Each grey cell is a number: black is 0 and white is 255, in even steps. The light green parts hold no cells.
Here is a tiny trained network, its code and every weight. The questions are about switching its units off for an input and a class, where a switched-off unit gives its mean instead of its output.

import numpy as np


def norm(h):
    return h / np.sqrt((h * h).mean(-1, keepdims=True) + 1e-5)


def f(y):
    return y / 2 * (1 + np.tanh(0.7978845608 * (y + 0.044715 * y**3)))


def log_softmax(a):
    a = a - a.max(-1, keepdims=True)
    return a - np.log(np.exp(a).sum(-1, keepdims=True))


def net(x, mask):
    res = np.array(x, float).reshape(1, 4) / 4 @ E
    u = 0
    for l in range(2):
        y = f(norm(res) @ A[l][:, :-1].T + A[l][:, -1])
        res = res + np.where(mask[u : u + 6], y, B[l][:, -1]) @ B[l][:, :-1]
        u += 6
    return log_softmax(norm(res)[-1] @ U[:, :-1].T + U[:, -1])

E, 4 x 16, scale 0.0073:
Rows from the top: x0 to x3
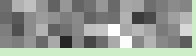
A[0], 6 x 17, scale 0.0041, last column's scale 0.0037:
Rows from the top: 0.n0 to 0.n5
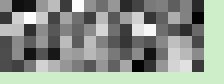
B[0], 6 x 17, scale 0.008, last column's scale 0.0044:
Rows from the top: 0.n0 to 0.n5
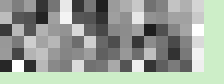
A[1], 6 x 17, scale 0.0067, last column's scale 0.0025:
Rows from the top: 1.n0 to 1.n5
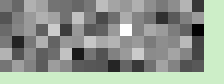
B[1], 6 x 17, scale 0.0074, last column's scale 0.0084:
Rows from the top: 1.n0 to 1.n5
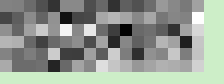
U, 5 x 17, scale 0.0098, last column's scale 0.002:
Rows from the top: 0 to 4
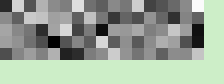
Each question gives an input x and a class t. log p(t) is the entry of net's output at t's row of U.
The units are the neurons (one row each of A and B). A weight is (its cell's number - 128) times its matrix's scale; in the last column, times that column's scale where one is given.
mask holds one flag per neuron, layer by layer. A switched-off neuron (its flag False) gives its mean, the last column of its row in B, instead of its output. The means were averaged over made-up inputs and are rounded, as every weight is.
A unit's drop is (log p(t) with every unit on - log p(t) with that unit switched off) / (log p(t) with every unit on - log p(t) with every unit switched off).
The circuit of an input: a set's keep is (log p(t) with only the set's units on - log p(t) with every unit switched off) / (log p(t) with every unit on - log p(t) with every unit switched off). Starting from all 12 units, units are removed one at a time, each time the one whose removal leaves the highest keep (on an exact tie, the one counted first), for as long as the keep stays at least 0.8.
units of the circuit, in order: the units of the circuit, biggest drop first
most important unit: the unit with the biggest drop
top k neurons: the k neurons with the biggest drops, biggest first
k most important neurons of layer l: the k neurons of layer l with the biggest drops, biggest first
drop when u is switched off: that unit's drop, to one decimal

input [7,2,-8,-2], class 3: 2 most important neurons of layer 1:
[1.n5 1.n2]
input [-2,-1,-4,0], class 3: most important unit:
1.n5
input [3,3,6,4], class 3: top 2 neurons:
[1.n3 1.n0]
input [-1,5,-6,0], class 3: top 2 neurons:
[1.n5 0.n2]
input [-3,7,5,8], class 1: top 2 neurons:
[1.n2 0.n2]
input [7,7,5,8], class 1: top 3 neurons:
[1.n2 0.n2 0.n0]
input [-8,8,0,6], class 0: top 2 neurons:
[0.n5 0.n1]
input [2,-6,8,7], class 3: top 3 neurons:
[0.n5 1.n0 1.n3]
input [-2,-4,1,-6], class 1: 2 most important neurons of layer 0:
[0.n3 0.n5]
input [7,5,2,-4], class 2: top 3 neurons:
[0.n1 0.n2 1.n4]
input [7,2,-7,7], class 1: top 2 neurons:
[1.n2 0.n0]
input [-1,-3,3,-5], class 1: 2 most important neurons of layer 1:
[1.n4 1.n5]
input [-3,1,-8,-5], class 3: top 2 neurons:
[1.n5 1.n2]
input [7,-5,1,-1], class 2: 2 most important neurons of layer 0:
[0.n1 0.n5]
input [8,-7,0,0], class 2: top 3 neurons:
[0.n1 0.n5 1.n4]
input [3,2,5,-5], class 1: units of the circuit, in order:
[0.n4]
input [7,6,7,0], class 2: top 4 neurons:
[0.n1 0.n2 1.n5 1.n4]
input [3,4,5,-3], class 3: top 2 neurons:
[1.n3 0.n2]
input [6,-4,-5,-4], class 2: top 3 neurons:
[0.n1 0.n5 1.n2]
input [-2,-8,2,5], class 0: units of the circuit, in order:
[0.n2]
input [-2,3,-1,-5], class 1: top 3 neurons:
[0.n3 0.n4 0.n2]
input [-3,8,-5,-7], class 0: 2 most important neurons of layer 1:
[1.n2 1.n4]
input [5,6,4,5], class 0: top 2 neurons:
[0.n5 0.n0]
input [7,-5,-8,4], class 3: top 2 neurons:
[1.n5 0.n0]
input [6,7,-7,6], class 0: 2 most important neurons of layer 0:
[0.n5 0.n0]
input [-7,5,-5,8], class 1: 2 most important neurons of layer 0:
[0.n1 0.n2]
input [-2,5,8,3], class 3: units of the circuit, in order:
[1.n3]
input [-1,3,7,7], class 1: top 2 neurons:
[1.n2 1.n5]
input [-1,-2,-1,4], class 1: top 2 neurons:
[1.n2 0.n5]
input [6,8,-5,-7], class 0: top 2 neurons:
[0.n5 1.n2]
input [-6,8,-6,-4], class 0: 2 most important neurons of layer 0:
[0.n5 0.n1]
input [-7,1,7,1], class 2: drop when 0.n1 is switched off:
-0.1
